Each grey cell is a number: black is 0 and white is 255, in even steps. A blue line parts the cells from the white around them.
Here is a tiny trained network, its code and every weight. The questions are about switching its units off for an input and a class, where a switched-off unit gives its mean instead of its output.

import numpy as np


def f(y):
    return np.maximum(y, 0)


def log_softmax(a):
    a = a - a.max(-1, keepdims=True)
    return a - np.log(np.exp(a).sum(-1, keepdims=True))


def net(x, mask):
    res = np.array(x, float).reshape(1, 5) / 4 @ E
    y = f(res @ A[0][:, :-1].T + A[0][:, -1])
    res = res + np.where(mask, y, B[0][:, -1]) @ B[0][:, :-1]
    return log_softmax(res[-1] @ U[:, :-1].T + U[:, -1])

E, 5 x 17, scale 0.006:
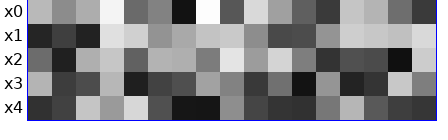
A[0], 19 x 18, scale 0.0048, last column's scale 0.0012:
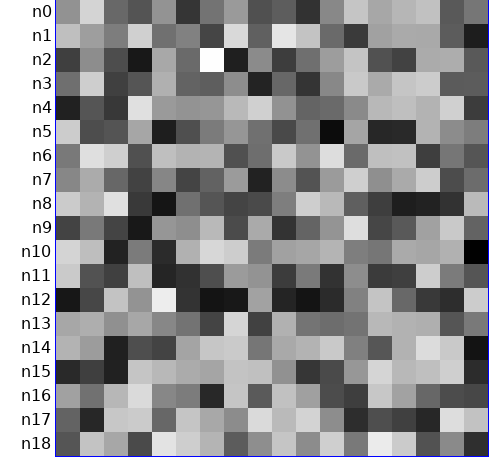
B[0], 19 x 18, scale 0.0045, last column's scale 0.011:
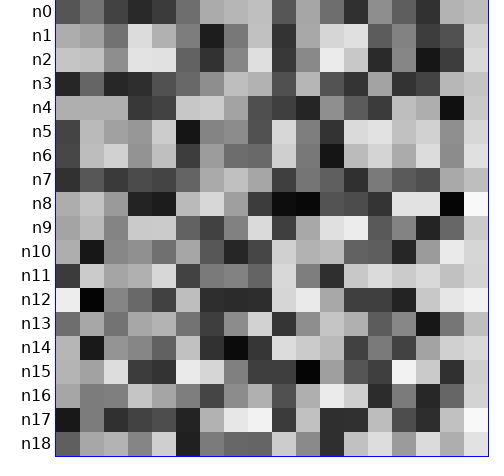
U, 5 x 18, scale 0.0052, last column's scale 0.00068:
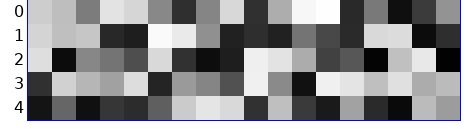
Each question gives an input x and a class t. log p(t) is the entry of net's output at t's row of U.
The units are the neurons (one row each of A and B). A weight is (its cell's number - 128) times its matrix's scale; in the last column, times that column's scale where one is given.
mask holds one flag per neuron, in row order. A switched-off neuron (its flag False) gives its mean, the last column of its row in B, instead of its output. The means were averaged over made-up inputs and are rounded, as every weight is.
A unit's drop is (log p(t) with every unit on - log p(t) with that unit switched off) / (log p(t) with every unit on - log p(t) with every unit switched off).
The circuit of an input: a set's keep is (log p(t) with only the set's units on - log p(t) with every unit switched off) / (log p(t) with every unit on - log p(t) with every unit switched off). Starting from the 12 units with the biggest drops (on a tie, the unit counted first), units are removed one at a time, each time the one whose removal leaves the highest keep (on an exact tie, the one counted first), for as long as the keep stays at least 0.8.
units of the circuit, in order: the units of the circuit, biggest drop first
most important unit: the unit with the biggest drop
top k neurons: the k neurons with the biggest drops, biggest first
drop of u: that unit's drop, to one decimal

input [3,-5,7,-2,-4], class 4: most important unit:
n17
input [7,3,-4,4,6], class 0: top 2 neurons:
(n16 n13)
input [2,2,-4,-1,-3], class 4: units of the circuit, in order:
(n3 n0)
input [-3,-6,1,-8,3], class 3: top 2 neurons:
(n6 n18)
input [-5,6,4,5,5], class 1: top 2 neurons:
(n15 n4)
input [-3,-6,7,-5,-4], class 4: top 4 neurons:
(n17 n15 n4 n12)
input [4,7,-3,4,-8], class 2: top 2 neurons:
(n14 n10)
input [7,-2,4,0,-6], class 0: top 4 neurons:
(n1 n12 n16 n13)
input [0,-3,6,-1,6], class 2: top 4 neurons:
(n12 n3 n7 n0)
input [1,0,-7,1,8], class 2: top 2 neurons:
(n12 n17)
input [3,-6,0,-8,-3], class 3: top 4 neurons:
(n6 n18 n15 n4)
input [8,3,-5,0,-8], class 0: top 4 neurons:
(n1 n13 n12 n16)
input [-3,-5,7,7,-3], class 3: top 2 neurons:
(n5 n11)
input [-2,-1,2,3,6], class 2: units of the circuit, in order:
(n12)
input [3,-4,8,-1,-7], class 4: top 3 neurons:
(n17 n12 n8)
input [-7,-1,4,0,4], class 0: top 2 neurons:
(n2 n9)
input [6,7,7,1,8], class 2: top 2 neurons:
(n12 n8)
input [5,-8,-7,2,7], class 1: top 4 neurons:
(n8 n17 n14 n10)
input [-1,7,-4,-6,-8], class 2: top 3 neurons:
(n14 n10 n8)
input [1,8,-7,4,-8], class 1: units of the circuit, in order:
(n15)
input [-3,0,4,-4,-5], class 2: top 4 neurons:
(n14 n10 n5 n11)
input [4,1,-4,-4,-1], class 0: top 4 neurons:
(n17 n13 n5 n11)
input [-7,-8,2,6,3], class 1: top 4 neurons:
(n8 n1 n16 n13)
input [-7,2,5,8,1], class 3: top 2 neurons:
(n5 n11)
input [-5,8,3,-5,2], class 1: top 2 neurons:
(n15 n4)
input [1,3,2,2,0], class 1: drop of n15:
0.2
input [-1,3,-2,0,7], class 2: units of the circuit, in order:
(n12)
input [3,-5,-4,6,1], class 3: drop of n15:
0.5
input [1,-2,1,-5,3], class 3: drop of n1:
0.0
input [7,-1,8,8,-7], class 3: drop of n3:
0.1
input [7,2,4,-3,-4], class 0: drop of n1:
0.2
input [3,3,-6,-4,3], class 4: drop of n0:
0.1
